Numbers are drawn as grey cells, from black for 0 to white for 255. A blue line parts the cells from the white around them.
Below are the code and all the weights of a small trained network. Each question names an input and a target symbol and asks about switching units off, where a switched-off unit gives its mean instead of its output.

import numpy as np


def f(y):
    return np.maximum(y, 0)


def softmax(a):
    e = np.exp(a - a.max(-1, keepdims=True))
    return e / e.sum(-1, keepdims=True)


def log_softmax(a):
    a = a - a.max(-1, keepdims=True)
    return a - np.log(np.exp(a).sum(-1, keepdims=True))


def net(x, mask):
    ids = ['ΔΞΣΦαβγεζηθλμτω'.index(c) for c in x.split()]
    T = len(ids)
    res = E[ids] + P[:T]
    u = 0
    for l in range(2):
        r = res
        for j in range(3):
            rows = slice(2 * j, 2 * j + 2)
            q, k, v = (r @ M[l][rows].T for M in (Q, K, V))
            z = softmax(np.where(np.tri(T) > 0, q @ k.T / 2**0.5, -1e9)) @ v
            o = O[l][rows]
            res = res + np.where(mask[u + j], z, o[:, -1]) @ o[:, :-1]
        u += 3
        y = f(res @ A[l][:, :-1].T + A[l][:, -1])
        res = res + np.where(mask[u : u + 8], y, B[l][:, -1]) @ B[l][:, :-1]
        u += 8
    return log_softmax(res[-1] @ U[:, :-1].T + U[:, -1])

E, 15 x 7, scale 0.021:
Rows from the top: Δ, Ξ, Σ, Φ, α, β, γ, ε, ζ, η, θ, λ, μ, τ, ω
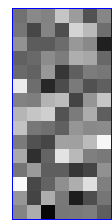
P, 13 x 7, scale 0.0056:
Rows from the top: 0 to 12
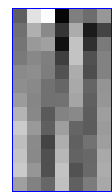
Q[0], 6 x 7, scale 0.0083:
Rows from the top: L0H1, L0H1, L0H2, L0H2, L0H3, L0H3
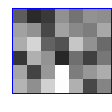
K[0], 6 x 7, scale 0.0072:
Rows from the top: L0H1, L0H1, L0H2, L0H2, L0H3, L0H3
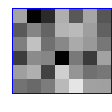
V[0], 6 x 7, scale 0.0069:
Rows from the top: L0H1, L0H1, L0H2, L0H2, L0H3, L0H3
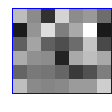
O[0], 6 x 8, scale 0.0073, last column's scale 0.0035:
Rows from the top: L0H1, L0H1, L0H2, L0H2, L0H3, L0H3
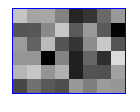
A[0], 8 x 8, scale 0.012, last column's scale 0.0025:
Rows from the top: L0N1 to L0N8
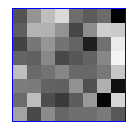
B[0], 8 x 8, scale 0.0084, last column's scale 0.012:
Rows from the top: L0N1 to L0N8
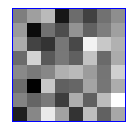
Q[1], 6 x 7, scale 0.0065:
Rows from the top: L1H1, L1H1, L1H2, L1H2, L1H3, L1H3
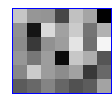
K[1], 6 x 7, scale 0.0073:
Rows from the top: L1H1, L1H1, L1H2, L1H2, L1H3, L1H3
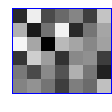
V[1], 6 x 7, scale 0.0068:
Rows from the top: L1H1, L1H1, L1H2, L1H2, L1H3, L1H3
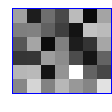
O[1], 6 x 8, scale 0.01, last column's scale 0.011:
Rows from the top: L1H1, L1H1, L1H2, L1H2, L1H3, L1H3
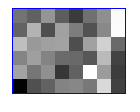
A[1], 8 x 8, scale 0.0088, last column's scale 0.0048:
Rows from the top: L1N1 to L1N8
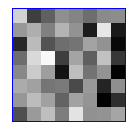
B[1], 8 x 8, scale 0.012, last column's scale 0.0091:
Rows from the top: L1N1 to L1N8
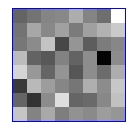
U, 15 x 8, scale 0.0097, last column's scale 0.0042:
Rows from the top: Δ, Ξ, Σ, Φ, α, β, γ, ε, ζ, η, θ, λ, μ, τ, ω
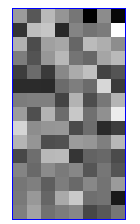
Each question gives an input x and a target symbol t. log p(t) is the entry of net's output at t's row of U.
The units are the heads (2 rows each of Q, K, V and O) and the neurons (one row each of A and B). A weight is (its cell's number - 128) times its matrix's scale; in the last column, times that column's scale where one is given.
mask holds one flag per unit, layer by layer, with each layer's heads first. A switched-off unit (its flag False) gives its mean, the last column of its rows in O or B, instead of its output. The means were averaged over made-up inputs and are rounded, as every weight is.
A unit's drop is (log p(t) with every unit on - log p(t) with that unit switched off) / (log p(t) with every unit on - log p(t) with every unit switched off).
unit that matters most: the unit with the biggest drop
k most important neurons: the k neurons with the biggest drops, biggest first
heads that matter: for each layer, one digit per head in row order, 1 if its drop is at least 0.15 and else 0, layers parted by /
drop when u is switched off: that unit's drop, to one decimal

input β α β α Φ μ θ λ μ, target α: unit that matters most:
L0N5
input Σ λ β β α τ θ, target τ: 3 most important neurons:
L0N3, L0N8, L0N4
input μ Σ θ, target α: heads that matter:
010 / 011
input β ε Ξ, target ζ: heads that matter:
100 / 001
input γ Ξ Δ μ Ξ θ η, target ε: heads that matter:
100 / 100
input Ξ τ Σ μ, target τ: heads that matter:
001 / 101
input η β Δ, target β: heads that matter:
001 / 000
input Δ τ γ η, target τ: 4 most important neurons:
L0N3, L0N7, L0N8, L0N2
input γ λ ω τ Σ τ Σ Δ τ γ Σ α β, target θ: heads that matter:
010 / 000
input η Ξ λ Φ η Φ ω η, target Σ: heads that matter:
101 / 010
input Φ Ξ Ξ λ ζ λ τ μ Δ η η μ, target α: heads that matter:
010 / 000
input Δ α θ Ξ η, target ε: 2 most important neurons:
L0N3, L0N7
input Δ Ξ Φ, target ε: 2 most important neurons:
L1N8, L0N3
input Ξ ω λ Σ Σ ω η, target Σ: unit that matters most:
L1H2
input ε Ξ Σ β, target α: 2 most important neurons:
L0N4, L1N6
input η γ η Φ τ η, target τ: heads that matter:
000 / 101
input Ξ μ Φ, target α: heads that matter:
111 / 101
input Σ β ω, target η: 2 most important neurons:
L0N7, L1N5
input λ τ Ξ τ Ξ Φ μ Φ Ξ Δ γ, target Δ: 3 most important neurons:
L0N3, L0N2, L0N4
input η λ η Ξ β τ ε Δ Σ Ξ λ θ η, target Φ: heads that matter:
111 / 011
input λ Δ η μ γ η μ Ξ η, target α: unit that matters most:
L0N6
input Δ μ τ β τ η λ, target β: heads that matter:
000 / 001
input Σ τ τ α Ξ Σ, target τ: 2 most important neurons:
L0N7, L0N4
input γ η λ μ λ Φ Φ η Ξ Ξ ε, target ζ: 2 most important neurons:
L0N3, L1N5
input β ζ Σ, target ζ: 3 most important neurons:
L0N7, L1N5, L0N6
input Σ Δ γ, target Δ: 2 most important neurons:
L0N2, L0N1
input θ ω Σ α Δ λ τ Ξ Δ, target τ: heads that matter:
011 / 100
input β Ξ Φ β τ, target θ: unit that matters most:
L0N7
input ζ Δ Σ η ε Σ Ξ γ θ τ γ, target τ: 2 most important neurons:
L0N3, L0N8
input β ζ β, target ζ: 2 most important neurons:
L0N7, L1N5
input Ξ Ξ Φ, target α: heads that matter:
111 / 001
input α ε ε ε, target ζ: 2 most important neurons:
L0N7, L0N3
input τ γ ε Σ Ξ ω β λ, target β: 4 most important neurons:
L0N3, L0N7, L0N4, L1N5
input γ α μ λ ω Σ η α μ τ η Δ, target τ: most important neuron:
L0N8
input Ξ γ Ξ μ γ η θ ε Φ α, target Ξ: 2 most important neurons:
L0N4, L1N3
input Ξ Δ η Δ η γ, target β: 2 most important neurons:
L0N2, L0N8
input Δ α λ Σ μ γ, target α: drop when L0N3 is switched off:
-0.2
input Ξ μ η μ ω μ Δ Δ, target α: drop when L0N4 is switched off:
-0.1
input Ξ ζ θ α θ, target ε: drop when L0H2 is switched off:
0.2
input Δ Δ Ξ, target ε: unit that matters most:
L1N8
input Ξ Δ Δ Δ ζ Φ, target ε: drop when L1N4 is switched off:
0.0
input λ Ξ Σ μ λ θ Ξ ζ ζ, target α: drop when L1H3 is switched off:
0.3
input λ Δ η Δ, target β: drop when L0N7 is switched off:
-0.3
